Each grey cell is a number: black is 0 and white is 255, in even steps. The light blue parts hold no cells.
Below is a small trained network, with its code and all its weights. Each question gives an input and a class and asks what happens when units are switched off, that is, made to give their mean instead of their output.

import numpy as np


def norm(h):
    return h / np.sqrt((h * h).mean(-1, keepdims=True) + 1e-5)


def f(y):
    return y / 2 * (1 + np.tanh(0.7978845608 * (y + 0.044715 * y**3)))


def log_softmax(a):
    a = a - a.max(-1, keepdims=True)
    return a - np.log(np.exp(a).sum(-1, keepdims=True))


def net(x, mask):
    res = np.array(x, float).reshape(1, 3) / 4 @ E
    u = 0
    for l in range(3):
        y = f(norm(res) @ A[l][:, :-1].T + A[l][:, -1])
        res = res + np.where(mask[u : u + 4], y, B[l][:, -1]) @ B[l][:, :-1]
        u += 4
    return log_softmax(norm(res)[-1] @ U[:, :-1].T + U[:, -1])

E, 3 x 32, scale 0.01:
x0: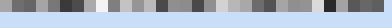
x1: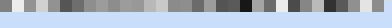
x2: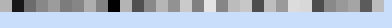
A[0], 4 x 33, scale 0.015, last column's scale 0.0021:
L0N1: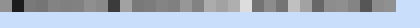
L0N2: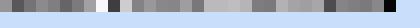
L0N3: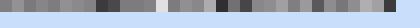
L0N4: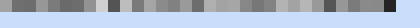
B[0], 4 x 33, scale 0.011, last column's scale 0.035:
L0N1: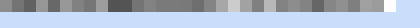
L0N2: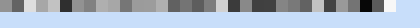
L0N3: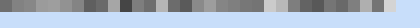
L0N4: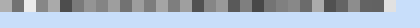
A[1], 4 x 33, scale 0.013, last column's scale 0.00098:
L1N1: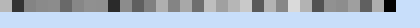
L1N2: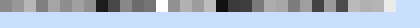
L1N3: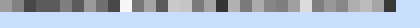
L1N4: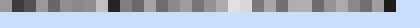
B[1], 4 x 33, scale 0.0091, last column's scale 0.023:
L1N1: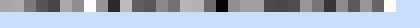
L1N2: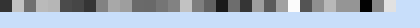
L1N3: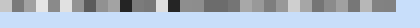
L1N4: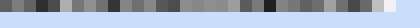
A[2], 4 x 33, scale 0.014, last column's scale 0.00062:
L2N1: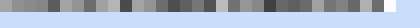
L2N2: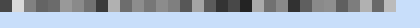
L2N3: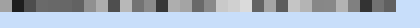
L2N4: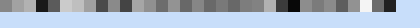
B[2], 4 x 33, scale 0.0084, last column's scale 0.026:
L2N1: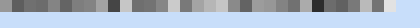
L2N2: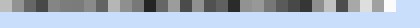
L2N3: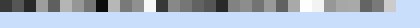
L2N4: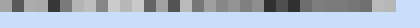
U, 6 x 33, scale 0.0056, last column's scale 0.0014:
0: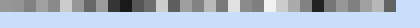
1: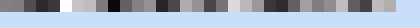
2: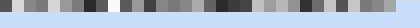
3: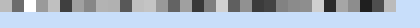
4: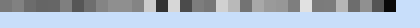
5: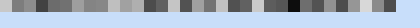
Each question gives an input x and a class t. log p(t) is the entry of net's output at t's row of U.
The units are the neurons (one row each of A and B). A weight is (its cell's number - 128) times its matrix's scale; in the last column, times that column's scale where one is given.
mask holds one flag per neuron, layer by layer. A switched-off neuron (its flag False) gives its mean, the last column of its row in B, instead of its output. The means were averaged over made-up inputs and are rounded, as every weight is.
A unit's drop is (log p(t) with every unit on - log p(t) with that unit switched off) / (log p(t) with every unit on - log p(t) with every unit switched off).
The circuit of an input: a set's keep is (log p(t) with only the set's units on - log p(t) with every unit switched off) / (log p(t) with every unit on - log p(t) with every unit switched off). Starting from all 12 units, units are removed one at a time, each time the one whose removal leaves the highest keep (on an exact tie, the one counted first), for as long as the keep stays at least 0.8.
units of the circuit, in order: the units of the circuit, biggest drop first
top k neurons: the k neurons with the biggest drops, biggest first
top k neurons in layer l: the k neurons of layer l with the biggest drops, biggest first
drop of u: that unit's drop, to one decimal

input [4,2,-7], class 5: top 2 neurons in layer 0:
[L0N2; L0N1]
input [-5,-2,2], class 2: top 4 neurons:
[L0N3; L0N2; L1N2; L2N1]
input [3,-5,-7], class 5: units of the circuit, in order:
[L0N2]
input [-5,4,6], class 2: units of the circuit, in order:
[L1N2; L0N2]
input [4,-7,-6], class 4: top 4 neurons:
[L0N1; L0N3; L1N1; L0N2]
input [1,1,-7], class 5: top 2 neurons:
[L0N2; L1N2]
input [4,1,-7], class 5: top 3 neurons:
[L0N2; L0N1; L1N2]
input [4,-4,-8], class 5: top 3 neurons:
[L0N1; L0N2; L1N2]
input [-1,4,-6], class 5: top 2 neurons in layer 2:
[L2N2; L2N3]
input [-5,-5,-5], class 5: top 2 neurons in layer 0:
[L0N1; L0N3]
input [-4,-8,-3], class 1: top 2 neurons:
[L0N2; L0N3]
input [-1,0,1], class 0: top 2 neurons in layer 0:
[L0N3; L0N1]
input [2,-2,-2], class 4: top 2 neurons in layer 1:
[L1N2; L1N1]
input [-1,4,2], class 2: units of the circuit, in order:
[L0N3]
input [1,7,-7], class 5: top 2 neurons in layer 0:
[L0N3; L0N2]
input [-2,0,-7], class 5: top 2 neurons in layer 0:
[L0N3; L0N2]
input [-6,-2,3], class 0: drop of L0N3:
0.8
